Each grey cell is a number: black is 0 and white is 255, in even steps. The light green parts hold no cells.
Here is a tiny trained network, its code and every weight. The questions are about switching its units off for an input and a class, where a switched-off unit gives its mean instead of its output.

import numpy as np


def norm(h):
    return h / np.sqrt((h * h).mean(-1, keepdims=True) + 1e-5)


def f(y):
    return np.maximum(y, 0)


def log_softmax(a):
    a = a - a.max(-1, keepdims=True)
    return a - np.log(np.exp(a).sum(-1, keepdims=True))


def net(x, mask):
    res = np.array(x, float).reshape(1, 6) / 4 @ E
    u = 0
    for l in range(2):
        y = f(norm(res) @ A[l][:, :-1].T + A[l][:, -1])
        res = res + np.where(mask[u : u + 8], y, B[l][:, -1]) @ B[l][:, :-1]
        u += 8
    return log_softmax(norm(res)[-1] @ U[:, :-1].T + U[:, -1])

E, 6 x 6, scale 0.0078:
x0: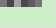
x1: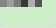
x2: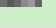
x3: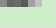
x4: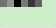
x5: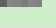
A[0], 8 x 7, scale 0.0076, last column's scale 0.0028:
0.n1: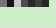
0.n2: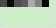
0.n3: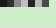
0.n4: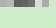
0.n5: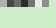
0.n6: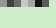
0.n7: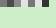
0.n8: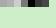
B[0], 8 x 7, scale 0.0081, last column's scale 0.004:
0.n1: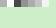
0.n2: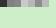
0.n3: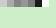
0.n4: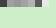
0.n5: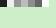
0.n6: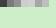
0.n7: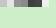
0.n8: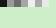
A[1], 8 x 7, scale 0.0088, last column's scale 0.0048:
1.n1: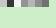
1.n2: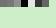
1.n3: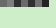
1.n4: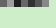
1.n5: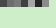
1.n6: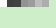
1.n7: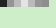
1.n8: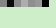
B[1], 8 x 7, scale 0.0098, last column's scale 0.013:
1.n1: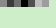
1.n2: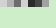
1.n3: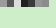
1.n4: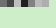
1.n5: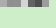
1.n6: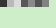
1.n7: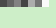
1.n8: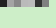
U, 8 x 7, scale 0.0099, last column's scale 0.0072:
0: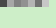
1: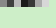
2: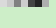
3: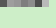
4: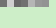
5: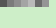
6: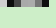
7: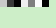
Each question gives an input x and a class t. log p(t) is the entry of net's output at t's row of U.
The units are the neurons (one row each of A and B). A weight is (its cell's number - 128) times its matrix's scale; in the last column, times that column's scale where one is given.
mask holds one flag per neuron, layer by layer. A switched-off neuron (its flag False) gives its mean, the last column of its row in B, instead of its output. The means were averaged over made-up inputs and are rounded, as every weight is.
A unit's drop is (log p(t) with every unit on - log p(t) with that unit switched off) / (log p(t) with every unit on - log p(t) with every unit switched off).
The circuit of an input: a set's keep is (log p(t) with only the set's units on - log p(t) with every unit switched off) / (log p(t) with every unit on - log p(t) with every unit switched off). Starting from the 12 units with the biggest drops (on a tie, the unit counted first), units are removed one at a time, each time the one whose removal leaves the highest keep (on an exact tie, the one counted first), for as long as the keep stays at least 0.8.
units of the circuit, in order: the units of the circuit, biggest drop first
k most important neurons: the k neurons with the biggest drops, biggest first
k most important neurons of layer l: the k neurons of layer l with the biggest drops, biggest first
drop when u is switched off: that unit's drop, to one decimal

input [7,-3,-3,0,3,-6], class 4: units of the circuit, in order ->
(0.n1)
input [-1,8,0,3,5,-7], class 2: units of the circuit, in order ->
(1.n2 1.n7)
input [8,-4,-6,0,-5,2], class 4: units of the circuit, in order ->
(0.n1 1.n4)
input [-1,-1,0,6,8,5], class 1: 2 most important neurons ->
(1.n4 0.n8)
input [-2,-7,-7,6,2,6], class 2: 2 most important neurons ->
(0.n7 0.n3)
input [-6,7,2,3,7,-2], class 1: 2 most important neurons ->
(1.n4 0.n8)
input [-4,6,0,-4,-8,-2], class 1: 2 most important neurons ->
(1.n1 0.n5)
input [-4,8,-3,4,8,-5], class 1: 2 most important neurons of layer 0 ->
(0.n8 0.n3)
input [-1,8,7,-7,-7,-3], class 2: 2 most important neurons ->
(1.n2 1.n5)
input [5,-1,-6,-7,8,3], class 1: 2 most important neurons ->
(1.n4 0.n5)
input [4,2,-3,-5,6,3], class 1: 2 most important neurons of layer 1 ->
(1.n4 1.n3)
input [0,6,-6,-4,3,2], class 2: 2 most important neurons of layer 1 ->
(1.n2 1.n5)
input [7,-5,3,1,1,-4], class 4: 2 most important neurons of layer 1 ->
(1.n2 1.n5)
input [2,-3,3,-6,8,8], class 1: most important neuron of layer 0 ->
(0.n5)
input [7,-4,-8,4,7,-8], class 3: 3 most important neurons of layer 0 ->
(0.n5 0.n4 0.n8)
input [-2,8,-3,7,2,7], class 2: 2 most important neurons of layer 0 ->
(0.n8 0.n1)
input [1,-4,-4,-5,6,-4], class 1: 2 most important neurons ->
(1.n4 0.n5)
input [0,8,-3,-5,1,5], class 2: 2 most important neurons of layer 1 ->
(1.n2 1.n5)
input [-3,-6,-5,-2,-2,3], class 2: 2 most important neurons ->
(0.n7 0.n3)
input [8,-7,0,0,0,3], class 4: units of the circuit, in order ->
(0.n1)
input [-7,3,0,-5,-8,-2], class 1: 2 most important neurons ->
(1.n1 0.n5)
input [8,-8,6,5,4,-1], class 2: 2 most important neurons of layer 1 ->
(1.n7 1.n1)
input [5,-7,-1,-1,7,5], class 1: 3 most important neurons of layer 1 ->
(1.n4 1.n3 1.n2)
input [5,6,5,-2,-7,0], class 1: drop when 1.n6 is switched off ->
0.0
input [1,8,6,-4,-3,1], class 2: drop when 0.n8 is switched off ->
0.1
